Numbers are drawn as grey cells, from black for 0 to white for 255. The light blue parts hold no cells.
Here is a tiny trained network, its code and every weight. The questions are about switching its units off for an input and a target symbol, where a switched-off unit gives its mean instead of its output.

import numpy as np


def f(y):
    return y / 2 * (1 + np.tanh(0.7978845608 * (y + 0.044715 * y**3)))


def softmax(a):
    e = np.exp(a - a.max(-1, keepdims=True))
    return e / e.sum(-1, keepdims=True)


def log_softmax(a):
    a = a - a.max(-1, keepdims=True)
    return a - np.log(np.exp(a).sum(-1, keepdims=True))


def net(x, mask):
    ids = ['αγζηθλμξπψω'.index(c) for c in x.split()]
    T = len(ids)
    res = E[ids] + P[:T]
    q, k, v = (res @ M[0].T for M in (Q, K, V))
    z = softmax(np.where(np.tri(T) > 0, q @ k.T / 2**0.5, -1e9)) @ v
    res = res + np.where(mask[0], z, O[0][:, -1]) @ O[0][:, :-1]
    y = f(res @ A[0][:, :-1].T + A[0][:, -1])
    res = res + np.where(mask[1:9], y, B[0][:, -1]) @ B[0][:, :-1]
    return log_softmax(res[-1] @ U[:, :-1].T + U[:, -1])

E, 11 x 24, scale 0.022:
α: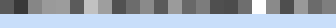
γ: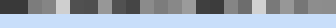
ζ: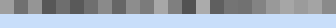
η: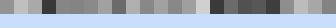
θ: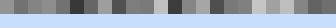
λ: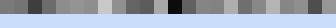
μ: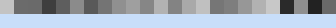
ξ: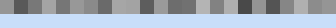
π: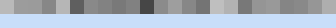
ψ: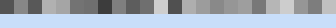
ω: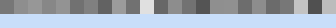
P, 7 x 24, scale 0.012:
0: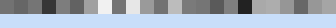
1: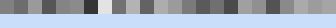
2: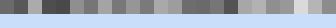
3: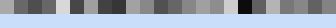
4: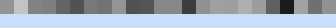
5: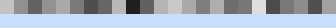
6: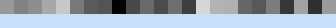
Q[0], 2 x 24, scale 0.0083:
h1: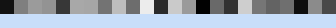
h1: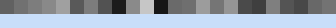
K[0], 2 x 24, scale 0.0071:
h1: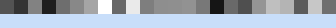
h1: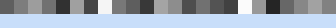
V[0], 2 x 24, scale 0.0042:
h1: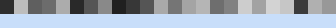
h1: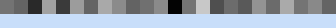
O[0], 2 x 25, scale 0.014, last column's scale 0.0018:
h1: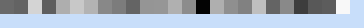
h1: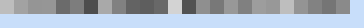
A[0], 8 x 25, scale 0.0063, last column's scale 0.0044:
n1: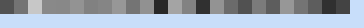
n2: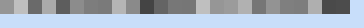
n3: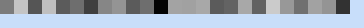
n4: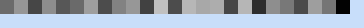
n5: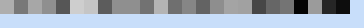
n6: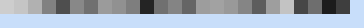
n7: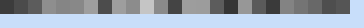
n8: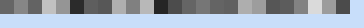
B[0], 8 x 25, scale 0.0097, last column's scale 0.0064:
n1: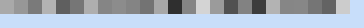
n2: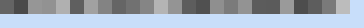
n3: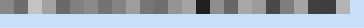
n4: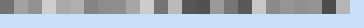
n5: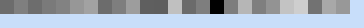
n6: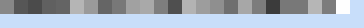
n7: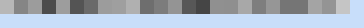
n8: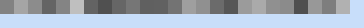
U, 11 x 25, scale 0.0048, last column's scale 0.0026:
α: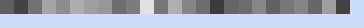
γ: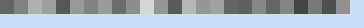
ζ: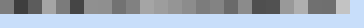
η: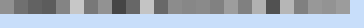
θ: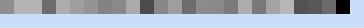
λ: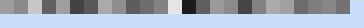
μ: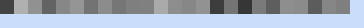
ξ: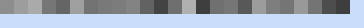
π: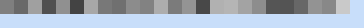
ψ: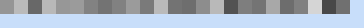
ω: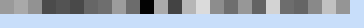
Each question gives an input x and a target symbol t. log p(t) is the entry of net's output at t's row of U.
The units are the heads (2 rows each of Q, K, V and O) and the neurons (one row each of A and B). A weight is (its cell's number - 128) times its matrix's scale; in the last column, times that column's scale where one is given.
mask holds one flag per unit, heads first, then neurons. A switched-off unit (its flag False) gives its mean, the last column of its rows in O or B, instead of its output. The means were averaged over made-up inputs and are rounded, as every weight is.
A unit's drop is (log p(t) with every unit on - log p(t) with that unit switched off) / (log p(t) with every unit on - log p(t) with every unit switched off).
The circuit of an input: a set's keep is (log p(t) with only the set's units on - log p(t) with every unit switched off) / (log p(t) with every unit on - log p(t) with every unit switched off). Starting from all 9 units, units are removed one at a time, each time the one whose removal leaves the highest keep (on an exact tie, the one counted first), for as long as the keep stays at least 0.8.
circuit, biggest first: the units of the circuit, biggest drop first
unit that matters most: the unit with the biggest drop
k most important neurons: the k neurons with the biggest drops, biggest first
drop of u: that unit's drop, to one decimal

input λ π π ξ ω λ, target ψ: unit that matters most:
n4
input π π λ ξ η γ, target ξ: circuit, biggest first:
(h1 n3 n8)
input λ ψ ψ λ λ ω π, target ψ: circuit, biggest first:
(h1 n4)
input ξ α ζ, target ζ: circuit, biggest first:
(h1 n3)
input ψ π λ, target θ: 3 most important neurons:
(n1 n5 n6)
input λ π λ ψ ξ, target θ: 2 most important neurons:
(n5 n1)
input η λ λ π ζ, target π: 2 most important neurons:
(n7 n1)
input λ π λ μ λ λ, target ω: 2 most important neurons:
(n4 n3)
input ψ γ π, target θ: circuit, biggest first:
(h1 n1 n5)
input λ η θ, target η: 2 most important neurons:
(n6 n1)
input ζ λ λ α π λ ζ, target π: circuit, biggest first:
(h1 n7)
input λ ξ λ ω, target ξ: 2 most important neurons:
(n3 n8)
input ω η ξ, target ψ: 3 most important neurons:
(n4 n8 n7)
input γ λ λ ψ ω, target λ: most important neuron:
(n6)
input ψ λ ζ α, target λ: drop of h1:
0.8
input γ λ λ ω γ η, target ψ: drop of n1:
-0.1
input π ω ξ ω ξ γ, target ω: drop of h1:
0.6
